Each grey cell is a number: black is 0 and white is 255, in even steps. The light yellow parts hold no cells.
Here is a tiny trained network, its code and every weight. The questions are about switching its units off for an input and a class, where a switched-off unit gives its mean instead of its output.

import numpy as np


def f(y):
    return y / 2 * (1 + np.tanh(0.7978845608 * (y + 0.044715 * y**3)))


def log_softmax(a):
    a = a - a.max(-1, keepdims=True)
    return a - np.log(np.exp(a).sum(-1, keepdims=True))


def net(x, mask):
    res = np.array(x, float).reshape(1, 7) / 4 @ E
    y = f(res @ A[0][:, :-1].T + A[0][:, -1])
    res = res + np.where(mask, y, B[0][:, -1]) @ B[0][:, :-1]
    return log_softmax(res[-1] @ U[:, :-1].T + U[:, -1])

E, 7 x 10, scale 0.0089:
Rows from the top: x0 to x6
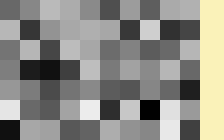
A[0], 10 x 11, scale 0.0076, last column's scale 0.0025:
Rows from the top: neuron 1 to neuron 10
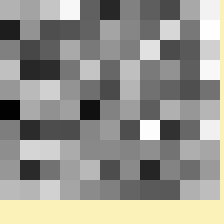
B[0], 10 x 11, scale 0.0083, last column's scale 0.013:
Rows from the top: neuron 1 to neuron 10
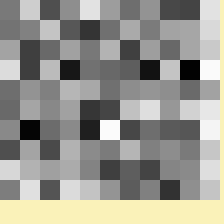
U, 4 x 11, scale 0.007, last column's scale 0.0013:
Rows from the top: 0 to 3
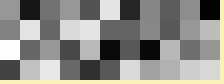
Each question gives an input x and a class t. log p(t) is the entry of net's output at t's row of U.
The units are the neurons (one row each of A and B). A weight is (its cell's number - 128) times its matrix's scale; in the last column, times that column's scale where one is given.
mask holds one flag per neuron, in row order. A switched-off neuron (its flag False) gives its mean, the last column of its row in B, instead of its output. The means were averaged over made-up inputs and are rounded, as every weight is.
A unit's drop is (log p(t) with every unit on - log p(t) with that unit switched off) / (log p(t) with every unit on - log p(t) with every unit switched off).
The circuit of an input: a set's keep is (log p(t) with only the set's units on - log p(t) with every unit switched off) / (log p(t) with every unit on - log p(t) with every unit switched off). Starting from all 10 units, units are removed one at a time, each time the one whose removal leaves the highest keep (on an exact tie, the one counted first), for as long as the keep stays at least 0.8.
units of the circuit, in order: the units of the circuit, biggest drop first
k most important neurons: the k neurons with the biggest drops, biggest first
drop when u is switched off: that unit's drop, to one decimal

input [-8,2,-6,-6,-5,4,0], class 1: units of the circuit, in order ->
neuron 7; neuron 4
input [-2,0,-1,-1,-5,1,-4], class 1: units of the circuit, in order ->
neuron 4; neuron 7
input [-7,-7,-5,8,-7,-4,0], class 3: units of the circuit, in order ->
neuron 2
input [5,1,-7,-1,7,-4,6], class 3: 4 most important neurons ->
neuron 6; neuron 2; neuron 4; neuron 1
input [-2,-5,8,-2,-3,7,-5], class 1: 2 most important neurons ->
neuron 1; neuron 10
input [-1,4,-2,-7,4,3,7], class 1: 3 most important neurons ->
neuron 4; neuron 2; neuron 7
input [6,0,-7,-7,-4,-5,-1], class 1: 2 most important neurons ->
neuron 10; neuron 1
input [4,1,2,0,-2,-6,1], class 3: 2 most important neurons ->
neuron 6; neuron 4
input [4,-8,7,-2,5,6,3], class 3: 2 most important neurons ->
neuron 6; neuron 2
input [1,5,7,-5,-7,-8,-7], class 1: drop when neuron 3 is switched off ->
0.0
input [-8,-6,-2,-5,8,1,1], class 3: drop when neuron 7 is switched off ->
0.1
